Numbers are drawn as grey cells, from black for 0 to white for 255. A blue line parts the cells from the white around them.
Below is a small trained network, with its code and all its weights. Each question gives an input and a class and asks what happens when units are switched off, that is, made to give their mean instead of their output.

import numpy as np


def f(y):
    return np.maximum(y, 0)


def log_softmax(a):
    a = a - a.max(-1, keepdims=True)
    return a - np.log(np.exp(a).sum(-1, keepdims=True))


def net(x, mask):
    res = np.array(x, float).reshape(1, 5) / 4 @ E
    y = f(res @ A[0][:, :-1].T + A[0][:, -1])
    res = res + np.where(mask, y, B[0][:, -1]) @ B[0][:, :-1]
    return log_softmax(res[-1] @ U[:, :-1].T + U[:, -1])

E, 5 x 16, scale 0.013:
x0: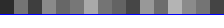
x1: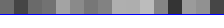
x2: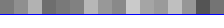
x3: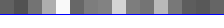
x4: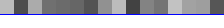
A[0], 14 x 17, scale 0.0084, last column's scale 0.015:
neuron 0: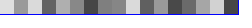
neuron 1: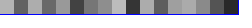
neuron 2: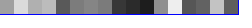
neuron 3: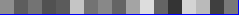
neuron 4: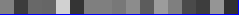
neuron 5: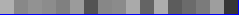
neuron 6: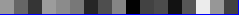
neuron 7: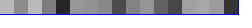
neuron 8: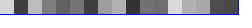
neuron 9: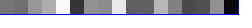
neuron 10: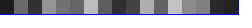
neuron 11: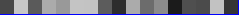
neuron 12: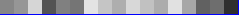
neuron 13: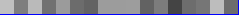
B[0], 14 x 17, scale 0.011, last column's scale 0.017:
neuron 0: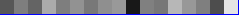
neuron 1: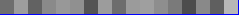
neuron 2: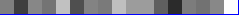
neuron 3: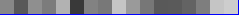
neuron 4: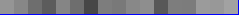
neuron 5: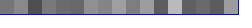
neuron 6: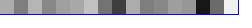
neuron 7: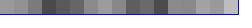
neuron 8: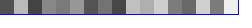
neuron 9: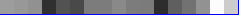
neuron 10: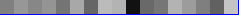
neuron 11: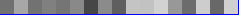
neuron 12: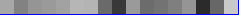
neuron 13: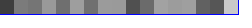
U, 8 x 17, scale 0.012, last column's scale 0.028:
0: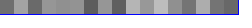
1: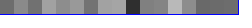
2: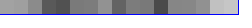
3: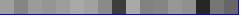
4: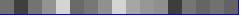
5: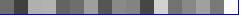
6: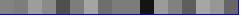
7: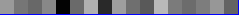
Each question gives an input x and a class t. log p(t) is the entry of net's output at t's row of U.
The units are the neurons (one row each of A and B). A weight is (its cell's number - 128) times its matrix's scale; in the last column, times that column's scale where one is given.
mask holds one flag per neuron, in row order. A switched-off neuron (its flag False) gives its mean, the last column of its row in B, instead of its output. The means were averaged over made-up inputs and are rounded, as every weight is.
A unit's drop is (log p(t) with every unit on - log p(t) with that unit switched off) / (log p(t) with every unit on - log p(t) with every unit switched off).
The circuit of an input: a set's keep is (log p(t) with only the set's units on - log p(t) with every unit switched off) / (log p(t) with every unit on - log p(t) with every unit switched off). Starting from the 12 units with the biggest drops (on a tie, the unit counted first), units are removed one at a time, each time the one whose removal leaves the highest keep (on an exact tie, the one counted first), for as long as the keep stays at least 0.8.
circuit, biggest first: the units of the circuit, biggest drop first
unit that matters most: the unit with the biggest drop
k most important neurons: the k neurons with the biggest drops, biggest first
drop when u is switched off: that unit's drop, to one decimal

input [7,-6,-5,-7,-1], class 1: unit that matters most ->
neuron 10
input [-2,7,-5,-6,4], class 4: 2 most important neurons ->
(neuron 3; neuron 9)
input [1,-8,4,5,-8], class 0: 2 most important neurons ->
(neuron 11; neuron 3)
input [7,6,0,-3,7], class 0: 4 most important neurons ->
(neuron 8; neuron 2; neuron 0; neuron 1)
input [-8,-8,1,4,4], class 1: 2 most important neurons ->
(neuron 0; neuron 13)
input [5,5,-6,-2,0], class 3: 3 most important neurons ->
(neuron 6; neuron 2; neuron 0)
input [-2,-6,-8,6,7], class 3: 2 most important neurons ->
(neuron 6; neuron 11)
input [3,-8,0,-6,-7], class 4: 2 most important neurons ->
(neuron 2; neuron 8)
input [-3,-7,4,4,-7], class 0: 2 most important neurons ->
(neuron 11; neuron 3)
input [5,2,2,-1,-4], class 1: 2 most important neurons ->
(neuron 10; neuron 8)
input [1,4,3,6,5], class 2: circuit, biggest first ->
(neuron 9; neuron 2)
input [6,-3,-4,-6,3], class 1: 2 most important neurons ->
(neuron 10; neuron 9)
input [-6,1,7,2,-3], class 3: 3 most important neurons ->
(neuron 12; neuron 10; neuron 7)
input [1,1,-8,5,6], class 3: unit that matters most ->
neuron 6
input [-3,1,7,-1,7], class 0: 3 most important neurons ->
(neuron 8; neuron 6; neuron 1)
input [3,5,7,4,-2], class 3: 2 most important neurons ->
(neuron 12; neuron 2)
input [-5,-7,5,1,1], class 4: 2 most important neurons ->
(neuron 2; neuron 6)
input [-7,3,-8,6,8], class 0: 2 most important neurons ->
(neuron 8; neuron 1)
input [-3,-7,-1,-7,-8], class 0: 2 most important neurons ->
(neuron 11; neuron 9)
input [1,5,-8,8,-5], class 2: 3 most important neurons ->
(neuron 9; neuron 4; neuron 12)
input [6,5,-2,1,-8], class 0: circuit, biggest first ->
(neuron 11)
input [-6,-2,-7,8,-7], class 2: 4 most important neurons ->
(neuron 9; neuron 8; neuron 4; neuron 1)
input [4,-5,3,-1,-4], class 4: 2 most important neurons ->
(neuron 2; neuron 8)
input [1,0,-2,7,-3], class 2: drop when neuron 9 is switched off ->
0.2
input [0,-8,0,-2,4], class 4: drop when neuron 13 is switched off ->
0.0
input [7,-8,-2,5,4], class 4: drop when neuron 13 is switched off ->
0.1
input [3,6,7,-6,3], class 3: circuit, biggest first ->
(neuron 12)
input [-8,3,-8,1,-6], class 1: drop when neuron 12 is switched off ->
0.2
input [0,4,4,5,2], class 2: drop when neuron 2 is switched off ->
0.4
